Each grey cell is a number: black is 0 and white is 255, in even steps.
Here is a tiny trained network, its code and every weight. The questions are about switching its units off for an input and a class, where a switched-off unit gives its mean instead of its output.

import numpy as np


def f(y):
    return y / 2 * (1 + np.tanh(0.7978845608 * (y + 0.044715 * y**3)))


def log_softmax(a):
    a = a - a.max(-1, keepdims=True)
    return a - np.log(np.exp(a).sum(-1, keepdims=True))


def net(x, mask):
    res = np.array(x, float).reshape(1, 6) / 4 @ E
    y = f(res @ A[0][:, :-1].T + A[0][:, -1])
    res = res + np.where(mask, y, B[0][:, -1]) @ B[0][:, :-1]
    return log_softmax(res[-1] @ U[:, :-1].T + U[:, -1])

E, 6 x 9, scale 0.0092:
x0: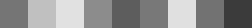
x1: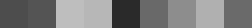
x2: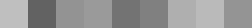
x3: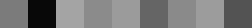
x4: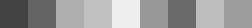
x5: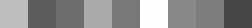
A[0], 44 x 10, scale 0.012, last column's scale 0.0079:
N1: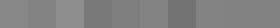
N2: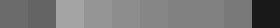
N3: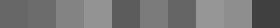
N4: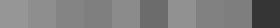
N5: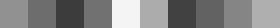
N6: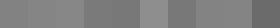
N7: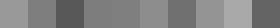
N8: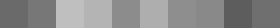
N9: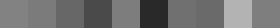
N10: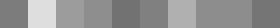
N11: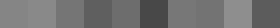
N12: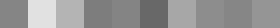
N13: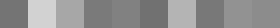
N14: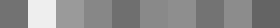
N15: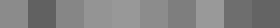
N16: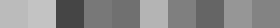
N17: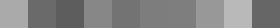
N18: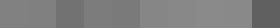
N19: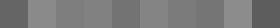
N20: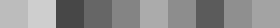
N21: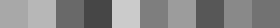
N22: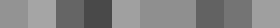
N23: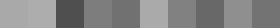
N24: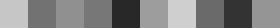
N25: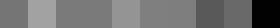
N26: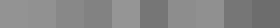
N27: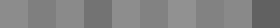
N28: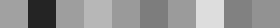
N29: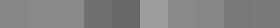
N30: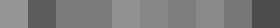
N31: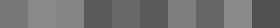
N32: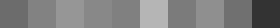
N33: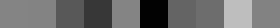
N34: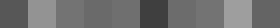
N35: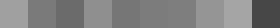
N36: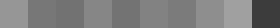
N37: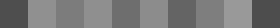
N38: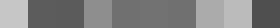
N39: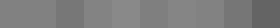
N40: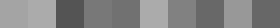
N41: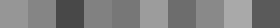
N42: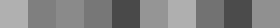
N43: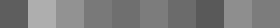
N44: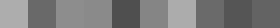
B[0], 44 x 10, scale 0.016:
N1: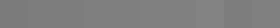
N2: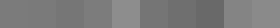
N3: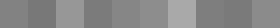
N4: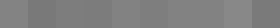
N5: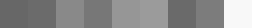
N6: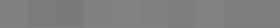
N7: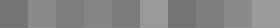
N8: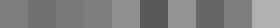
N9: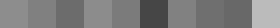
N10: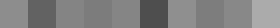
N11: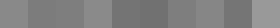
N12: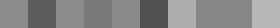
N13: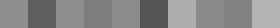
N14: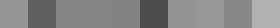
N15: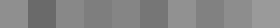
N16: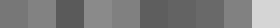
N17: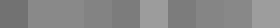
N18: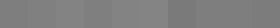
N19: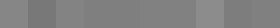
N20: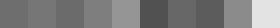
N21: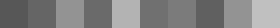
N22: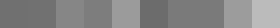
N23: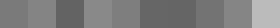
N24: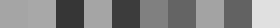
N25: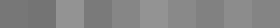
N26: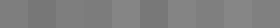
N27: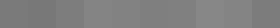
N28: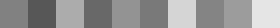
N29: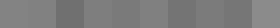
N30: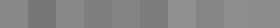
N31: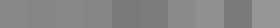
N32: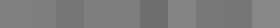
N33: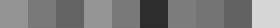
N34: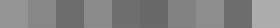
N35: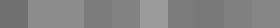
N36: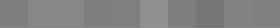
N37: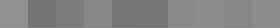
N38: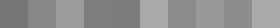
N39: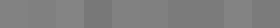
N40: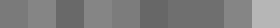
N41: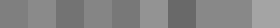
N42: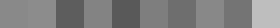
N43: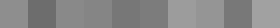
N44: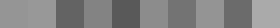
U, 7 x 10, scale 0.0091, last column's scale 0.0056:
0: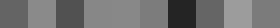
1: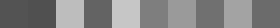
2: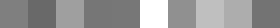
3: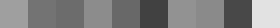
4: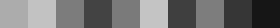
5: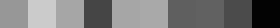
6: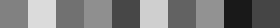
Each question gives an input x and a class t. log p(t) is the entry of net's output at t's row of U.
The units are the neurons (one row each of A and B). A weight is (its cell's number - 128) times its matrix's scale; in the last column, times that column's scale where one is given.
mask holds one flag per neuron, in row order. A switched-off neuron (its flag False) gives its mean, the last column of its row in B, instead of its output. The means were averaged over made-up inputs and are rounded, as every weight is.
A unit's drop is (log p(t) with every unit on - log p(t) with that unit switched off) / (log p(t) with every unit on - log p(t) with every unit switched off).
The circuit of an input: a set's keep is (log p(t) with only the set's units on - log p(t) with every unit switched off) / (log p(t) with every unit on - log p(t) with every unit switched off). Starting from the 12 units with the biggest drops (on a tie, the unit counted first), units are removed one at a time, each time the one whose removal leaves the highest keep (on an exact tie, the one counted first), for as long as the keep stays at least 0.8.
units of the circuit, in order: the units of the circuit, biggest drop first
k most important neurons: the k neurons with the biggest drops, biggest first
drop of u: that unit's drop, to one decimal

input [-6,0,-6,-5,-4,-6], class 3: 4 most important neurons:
[N33; N9; N34; N43]
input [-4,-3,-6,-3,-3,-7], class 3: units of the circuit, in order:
[N33]
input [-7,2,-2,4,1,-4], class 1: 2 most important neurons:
[N24; N5]
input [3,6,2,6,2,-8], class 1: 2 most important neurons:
[N24; N28]
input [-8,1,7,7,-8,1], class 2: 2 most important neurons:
[N38; N28]
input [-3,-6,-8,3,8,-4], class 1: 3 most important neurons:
[N24; N5; N16]
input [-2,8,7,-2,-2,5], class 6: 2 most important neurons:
[N24; N5]
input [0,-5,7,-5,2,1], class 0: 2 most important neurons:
[N28; N16]
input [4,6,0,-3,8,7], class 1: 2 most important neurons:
[N28; N33]
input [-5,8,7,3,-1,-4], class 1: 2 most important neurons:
[N28; N24]
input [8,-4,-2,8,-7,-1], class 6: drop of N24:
0.3
